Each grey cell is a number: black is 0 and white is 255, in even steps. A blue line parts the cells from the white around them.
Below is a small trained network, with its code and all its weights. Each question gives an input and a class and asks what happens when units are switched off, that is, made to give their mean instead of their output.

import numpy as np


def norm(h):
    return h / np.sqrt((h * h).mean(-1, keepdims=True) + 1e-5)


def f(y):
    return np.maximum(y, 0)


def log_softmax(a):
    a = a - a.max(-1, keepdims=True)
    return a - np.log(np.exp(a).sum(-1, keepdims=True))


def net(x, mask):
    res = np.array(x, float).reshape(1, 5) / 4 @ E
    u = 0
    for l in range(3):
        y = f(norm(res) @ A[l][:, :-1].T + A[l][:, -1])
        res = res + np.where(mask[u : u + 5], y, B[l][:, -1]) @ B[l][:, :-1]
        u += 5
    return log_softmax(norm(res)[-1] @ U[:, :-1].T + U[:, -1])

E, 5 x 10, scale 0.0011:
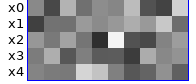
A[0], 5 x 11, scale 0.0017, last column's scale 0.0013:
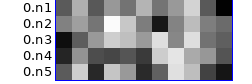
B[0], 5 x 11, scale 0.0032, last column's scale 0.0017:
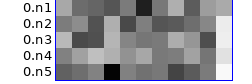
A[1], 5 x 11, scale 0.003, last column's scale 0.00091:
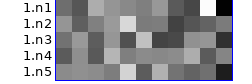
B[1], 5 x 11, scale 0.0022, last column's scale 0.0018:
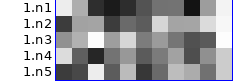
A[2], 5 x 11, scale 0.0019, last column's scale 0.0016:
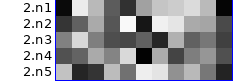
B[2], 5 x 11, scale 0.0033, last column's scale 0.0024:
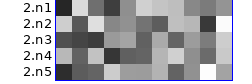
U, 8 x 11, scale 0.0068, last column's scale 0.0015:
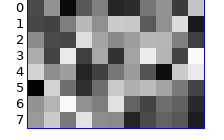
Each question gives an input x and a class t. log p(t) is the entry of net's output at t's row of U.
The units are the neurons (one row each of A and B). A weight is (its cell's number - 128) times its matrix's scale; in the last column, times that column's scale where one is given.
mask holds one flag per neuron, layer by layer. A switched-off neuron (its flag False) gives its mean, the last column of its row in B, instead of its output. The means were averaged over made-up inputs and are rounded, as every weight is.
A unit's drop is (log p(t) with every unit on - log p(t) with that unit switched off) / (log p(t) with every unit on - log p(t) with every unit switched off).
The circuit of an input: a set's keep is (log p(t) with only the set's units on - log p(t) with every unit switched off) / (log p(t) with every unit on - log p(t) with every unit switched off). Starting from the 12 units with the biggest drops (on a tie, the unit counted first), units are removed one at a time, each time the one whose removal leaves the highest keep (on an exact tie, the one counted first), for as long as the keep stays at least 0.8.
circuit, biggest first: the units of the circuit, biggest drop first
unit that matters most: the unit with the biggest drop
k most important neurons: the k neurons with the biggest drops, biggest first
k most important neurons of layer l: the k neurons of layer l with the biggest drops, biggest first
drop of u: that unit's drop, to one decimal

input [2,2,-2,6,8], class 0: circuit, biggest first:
[0.n2; 0.n5]
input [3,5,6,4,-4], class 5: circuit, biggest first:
[2.n1]
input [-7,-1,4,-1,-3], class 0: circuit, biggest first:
[2.n2; 2.n3]
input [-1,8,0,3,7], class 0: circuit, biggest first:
[0.n5; 0.n2]
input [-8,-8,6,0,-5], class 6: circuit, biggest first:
[1.n3; 1.n1; 2.n4]
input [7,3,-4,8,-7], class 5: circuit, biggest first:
[2.n1; 0.n4]
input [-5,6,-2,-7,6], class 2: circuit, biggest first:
[0.n3; 2.n5]
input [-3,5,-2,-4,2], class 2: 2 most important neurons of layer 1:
[1.n3; 1.n5]
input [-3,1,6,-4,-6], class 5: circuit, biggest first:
[2.n1; 1.n1]
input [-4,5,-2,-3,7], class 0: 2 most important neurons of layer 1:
[1.n3; 1.n5]
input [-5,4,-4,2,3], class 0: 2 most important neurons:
[0.n2; 0.n5]
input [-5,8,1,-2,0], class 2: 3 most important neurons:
[0.n3; 2.n5; 1.n1]
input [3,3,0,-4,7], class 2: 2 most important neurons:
[0.n3; 0.n5]
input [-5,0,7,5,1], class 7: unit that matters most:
1.n3
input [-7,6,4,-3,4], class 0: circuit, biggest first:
[0.n1; 2.n2]
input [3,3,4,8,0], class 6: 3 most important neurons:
[1.n3; 1.n2; 0.n5]
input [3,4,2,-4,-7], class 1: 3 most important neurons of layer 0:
[0.n5; 0.n1; 0.n2]
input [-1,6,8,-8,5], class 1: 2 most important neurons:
[2.n5; 2.n2]
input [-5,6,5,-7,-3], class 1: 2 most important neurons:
[2.n5; 2.n2]
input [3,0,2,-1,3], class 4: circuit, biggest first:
[1.n1]
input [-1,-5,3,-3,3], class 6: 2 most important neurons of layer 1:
[1.n3; 1.n4]
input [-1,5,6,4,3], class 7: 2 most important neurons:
[1.n3; 2.n2]
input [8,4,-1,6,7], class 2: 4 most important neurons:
[0.n3; 0.n5; 0.n2; 1.n5]
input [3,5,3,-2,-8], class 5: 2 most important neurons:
[2.n1; 1.n4]
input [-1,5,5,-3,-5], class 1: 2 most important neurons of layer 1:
[1.n2; 1.n5]
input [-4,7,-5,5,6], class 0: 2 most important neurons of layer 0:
[0.n2; 0.n5]
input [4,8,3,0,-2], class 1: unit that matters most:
2.n5
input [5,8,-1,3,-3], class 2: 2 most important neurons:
[0.n3; 2.n5]
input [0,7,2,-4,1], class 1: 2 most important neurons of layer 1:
[1.n5; 1.n3]
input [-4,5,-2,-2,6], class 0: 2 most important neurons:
[0.n2; 0.n5]
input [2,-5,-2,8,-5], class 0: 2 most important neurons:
[2.n3; 1.n2]
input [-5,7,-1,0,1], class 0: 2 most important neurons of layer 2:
[2.n2; 2.n4]
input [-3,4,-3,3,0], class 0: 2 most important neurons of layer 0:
[0.n2; 0.n5]
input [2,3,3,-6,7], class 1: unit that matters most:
2.n5
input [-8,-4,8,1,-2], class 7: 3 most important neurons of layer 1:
[1.n2; 1.n3; 1.n5]
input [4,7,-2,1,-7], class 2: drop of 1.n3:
0.2
